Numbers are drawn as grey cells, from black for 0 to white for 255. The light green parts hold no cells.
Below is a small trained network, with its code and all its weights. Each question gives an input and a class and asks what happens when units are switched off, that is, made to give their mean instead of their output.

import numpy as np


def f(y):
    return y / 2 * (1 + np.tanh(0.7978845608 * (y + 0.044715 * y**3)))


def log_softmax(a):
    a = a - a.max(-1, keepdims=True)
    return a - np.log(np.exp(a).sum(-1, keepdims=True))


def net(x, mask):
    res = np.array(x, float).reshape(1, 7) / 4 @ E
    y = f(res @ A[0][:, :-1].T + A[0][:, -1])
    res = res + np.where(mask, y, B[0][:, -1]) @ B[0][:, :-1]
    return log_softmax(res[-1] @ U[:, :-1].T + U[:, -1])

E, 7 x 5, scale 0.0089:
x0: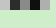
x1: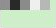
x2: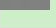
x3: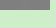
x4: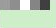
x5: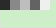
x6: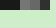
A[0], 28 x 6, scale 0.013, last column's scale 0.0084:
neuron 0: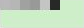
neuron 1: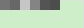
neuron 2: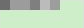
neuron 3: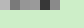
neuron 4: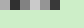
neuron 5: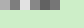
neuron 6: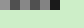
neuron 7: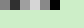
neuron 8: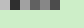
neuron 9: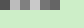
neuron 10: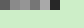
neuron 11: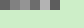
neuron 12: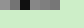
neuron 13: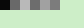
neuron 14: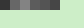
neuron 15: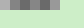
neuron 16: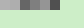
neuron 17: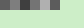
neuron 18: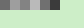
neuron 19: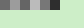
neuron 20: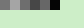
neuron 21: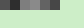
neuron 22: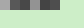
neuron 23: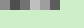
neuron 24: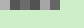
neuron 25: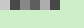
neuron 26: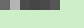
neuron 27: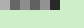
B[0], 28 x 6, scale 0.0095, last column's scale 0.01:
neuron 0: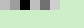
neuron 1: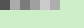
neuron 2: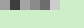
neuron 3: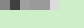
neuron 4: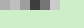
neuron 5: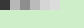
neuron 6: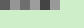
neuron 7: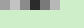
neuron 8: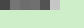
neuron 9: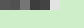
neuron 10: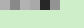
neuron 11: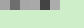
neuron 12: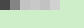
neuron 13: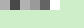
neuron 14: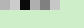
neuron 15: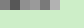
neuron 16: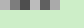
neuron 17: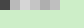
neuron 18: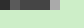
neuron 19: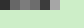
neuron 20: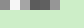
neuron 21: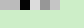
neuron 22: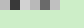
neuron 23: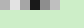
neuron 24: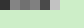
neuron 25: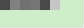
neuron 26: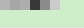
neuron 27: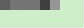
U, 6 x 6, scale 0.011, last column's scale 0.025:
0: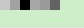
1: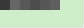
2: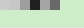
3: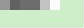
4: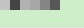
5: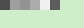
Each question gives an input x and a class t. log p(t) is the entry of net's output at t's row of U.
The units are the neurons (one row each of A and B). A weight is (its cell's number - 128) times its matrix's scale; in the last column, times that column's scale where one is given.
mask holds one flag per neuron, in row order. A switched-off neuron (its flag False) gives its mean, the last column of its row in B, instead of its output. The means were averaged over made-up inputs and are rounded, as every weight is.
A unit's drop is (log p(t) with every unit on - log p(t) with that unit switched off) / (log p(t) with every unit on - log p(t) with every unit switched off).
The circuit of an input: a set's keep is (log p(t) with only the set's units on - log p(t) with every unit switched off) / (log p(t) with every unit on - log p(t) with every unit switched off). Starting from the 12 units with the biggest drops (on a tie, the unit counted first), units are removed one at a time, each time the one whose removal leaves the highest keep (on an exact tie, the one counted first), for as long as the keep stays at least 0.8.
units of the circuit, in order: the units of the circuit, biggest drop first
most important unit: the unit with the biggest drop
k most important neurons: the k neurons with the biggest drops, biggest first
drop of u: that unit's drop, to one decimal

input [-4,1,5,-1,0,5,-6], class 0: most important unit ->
neuron 0
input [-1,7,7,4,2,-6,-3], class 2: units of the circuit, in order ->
neuron 4; neuron 23
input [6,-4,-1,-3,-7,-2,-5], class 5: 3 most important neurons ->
neuron 12; neuron 17; neuron 9
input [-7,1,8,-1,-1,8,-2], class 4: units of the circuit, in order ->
neuron 13; neuron 2
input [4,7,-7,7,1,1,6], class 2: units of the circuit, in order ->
neuron 7; neuron 4
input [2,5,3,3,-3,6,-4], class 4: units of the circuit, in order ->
neuron 2; neuron 11
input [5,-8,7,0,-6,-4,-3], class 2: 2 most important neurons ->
neuron 26; neuron 20
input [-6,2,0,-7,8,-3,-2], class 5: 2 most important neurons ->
neuron 5; neuron 1
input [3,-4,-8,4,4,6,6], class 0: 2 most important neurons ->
neuron 14; neuron 21
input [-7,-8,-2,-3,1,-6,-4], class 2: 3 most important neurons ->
neuron 26; neuron 20; neuron 24
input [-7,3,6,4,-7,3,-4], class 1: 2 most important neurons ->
neuron 9; neuron 19
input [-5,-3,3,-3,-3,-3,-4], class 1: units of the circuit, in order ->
neuron 9; neuron 21
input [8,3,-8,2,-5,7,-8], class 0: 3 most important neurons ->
neuron 0; neuron 16; neuron 9
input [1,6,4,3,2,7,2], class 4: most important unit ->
neuron 13
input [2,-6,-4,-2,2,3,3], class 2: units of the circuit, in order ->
neuron 26; neuron 20
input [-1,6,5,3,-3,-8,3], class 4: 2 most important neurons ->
neuron 22; neuron 12
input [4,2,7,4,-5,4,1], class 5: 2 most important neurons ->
neuron 17; neuron 9
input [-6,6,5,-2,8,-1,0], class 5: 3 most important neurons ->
neuron 5; neuron 1; neuron 3
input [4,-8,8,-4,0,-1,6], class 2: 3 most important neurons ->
neuron 26; neuron 20; neuron 0
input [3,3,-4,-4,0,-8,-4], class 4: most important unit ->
neuron 22
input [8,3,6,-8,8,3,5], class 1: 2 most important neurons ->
neuron 8; neuron 25
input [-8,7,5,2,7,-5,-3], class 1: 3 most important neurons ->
neuron 18; neuron 9; neuron 19
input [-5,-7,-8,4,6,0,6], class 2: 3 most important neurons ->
neuron 26; neuron 0; neuron 20
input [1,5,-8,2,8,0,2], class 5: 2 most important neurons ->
neuron 5; neuron 1
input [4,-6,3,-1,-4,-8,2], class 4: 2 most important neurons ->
neuron 22; neuron 12
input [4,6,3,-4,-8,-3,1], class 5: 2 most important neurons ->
neuron 12; neuron 17
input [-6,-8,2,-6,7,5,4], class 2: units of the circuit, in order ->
neuron 26
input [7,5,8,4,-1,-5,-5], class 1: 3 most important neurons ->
neuron 25; neuron 24; neuron 8
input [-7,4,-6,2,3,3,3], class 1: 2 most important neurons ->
neuron 9; neuron 18
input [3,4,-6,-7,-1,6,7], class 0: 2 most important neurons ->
neuron 21; neuron 14
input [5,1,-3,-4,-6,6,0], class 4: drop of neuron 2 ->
0.2
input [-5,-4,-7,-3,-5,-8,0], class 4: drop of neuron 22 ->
0.3
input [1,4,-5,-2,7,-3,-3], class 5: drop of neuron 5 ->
0.7
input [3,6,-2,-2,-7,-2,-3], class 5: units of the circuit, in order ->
neuron 12
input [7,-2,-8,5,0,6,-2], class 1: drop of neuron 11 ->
0.0
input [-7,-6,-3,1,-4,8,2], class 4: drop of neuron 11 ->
0.1
